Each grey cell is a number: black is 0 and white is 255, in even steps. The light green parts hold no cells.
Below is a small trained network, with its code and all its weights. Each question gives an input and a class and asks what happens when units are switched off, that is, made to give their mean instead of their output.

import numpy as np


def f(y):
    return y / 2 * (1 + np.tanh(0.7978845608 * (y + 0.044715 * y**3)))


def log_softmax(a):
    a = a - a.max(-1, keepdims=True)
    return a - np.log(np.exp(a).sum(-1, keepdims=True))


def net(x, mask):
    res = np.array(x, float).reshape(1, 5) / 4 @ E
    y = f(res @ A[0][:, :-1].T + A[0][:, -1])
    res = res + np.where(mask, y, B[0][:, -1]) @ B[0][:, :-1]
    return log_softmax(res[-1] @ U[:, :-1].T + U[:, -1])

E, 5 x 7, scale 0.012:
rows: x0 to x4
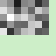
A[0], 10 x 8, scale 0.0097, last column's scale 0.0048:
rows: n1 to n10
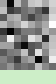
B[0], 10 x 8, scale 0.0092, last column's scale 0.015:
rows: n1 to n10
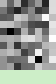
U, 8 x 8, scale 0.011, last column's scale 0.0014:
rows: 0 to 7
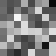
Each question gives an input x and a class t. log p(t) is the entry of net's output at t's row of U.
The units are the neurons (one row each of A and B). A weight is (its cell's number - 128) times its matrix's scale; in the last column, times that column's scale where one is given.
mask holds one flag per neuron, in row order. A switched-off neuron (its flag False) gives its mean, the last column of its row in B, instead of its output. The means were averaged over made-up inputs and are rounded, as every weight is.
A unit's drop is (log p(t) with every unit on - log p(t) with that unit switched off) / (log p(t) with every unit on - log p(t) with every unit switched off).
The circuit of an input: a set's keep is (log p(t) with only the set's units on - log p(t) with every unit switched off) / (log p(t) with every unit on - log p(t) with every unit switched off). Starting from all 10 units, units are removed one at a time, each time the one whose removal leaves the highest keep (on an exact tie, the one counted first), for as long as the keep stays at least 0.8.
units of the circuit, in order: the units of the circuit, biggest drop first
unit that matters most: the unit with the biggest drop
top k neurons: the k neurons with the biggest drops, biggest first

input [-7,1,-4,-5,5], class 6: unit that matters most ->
n1
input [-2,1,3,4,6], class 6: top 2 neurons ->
(n1, n4)
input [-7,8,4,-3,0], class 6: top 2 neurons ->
(n4, n6)
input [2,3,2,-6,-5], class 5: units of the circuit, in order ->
(n7, n9)
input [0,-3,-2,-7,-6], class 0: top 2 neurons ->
(n5, n7)
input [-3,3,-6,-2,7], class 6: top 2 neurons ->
(n1, n9)
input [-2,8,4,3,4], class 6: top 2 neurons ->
(n4, n3)
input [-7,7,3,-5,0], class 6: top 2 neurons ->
(n4, n6)
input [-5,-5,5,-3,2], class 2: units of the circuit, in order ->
(n6, n3)
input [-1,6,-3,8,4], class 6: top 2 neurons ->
(n1, n5)
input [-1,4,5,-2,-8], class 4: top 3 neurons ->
(n3, n6, n2)
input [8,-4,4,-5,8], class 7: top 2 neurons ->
(n9, n2)
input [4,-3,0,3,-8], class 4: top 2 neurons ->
(n6, n3)
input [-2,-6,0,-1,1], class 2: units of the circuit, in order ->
(n2)
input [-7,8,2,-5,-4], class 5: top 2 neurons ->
(n6, n8)
